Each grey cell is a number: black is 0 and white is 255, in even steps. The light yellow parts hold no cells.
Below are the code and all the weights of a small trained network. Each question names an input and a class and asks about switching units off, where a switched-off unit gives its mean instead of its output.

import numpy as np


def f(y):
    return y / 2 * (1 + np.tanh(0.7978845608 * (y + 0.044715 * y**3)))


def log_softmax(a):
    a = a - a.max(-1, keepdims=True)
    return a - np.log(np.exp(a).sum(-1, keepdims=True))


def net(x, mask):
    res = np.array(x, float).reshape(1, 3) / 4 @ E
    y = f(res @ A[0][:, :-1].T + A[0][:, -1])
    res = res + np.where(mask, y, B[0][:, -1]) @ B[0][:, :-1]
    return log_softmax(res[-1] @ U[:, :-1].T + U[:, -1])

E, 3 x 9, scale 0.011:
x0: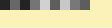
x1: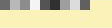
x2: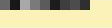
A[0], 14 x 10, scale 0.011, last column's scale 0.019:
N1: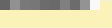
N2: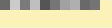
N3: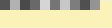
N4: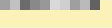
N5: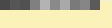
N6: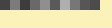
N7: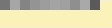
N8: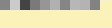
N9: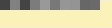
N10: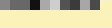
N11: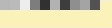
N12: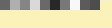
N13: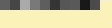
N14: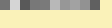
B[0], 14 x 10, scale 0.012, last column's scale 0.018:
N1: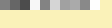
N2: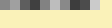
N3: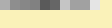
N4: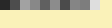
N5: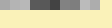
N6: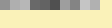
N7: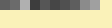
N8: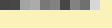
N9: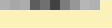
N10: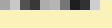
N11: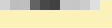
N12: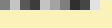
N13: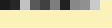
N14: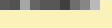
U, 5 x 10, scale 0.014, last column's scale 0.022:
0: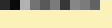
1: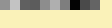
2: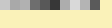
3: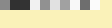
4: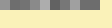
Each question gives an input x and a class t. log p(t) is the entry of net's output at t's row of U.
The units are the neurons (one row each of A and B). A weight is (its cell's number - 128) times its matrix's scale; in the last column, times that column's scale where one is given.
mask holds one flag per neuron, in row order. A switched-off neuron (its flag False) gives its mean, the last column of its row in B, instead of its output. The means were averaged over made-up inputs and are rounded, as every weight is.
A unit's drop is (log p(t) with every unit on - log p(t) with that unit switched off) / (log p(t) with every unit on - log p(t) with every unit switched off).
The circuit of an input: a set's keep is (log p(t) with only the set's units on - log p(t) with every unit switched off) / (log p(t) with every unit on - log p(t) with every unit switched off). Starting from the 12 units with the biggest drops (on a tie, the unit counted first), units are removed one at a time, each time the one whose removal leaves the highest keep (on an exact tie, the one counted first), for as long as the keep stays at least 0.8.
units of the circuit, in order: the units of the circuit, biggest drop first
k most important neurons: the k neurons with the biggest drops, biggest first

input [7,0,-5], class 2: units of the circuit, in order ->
(N3)
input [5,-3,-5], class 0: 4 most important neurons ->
(N11 N4 N8 N14)
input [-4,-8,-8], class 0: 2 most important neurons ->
(N4 N8)
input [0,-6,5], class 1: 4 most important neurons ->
(N10 N4 N8 N14)
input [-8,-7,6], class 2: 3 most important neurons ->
(N11 N12 N2)
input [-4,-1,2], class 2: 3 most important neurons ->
(N11 N8 N4)
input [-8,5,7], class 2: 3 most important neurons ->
(N11 N4 N8)
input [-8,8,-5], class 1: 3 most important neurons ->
(N12 N2 N3)
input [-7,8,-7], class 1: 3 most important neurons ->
(N12 N2 N13)
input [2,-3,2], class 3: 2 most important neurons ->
(N12 N2)
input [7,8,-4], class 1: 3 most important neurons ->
(N12 N2 N11)
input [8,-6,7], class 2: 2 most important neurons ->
(N6 N5)
